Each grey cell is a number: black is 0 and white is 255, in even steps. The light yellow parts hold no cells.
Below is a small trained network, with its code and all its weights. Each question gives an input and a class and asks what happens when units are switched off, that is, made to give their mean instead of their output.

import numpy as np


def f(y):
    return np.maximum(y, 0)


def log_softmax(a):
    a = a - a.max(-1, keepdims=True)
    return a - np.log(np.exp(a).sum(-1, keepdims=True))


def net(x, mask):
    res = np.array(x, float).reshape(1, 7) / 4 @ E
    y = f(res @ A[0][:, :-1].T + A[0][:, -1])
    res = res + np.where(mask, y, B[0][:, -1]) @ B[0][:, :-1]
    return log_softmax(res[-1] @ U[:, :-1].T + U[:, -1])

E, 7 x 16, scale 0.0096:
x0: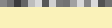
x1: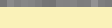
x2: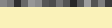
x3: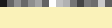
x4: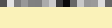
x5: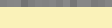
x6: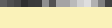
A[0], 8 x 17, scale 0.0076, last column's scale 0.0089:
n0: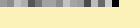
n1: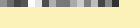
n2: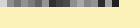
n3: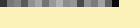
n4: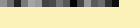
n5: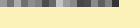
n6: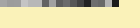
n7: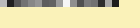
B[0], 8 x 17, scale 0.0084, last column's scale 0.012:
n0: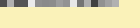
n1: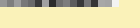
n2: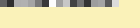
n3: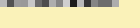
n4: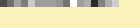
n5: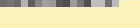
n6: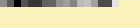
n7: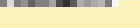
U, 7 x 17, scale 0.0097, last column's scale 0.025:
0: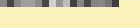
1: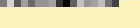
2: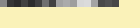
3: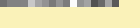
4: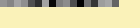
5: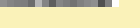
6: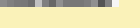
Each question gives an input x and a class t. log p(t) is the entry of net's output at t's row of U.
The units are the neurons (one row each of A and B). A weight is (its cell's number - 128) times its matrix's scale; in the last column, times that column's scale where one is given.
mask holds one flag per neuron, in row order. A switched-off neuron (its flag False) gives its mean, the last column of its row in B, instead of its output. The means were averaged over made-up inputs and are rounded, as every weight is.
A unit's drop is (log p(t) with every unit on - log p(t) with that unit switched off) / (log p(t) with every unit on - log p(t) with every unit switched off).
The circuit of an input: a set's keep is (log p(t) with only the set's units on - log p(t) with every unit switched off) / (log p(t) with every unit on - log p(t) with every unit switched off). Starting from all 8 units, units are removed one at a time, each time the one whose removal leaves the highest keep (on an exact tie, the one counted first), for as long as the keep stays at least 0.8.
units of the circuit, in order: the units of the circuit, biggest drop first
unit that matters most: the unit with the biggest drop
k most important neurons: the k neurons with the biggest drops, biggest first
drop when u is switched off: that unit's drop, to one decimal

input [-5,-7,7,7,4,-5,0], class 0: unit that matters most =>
n3
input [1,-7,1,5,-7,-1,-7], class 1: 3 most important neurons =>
(n7, n5, n2)
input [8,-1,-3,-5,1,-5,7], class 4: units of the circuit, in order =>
(n1, n6)
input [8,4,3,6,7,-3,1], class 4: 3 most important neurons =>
(n1, n7, n2)
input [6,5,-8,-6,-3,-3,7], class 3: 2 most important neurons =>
(n0, n6)
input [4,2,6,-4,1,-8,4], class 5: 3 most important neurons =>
(n6, n0, n2)
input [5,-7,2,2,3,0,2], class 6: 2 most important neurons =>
(n7, n6)
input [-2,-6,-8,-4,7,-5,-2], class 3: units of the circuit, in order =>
(n0, n7)
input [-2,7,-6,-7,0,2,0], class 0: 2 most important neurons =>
(n2, n4)
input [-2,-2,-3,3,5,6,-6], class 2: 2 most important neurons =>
(n6, n7)
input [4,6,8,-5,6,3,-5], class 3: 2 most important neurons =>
(n4, n7)
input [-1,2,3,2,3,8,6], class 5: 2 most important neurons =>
(n6, n7)
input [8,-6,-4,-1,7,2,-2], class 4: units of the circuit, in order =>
(n1, n7)
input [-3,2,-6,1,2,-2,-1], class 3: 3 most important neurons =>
(n0, n1, n7)
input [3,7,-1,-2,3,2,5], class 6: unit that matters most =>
n6
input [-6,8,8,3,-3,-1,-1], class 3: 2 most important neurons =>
(n4, n1)
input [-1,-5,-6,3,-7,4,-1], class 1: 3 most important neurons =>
(n7, n5, n4)
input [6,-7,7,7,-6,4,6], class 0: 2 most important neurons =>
(n3, n6)
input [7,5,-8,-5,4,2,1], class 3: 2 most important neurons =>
(n0, n7)
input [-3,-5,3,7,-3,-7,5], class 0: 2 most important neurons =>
(n3, n6)
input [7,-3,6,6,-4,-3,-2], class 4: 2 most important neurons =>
(n1, n2)
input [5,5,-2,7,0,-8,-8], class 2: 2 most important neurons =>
(n6, n2)
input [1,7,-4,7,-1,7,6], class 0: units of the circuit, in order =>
(n3)
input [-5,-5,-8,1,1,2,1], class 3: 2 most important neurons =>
(n0, n1)
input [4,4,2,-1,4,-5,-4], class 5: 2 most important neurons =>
(n7, n5)
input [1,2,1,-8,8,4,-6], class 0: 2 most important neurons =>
(n2, n7)
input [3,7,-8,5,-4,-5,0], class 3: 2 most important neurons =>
(n0, n2)
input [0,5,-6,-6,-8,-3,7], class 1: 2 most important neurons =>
(n7, n6)
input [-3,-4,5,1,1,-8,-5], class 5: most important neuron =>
(n1)
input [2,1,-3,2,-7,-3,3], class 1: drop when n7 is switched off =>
0.6
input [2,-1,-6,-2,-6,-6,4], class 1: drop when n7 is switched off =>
0.7
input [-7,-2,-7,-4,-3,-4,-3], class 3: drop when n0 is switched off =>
0.8
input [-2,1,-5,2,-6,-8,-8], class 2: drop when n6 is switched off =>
1.0
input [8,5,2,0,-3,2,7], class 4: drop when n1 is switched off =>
0.7
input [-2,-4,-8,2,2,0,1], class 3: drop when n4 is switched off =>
0.0
